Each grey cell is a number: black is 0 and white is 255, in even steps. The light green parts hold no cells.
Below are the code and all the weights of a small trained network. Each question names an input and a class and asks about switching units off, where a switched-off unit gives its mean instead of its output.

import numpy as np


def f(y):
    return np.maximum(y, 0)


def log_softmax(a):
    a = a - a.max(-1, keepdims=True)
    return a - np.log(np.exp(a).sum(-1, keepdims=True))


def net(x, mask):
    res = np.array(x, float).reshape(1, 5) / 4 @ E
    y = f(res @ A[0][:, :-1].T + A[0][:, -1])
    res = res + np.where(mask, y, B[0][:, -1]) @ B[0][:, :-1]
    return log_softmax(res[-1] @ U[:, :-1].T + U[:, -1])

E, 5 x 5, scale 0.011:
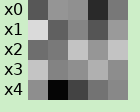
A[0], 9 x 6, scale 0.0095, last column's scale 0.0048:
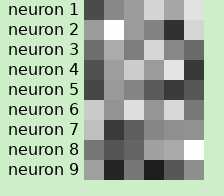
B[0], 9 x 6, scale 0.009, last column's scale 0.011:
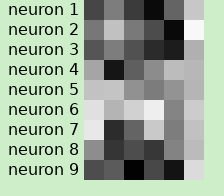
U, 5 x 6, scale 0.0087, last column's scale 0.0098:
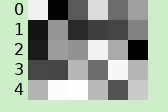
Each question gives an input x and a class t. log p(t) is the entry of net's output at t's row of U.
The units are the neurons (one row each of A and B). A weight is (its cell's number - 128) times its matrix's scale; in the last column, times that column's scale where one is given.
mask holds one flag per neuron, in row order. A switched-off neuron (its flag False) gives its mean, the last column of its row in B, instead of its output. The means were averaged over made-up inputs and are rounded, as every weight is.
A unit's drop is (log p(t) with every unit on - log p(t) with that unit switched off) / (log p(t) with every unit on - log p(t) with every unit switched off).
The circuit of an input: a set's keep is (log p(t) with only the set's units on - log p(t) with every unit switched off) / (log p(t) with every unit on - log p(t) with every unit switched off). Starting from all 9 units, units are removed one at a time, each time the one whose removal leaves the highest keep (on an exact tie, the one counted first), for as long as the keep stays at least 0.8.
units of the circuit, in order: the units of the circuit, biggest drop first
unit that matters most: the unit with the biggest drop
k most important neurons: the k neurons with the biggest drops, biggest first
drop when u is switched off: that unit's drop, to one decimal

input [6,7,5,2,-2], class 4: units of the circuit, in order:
[neuron 6]
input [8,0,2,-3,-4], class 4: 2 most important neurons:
[neuron 9; neuron 5]
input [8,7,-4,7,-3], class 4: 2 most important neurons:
[neuron 6; neuron 1]
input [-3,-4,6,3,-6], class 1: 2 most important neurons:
[neuron 1; neuron 3]
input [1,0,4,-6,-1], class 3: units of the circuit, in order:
[neuron 9; neuron 2]
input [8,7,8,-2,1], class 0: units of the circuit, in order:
[neuron 6; neuron 4]
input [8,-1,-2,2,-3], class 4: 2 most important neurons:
[neuron 9; neuron 1]
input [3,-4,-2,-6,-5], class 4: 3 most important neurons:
[neuron 9; neuron 5; neuron 8]
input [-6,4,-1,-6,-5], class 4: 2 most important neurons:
[neuron 9; neuron 8]
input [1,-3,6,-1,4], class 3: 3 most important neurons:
[neuron 2; neuron 9; neuron 3]
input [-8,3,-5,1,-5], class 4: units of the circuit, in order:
[neuron 9; neuron 2]
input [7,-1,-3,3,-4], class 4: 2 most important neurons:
[neuron 9; neuron 1]
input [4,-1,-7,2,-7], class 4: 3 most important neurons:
[neuron 9; neuron 1; neuron 5]
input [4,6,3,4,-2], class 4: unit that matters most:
neuron 6
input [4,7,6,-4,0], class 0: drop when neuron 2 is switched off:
0.1
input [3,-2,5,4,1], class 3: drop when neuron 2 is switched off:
0.2
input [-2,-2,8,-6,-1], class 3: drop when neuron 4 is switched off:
0.4
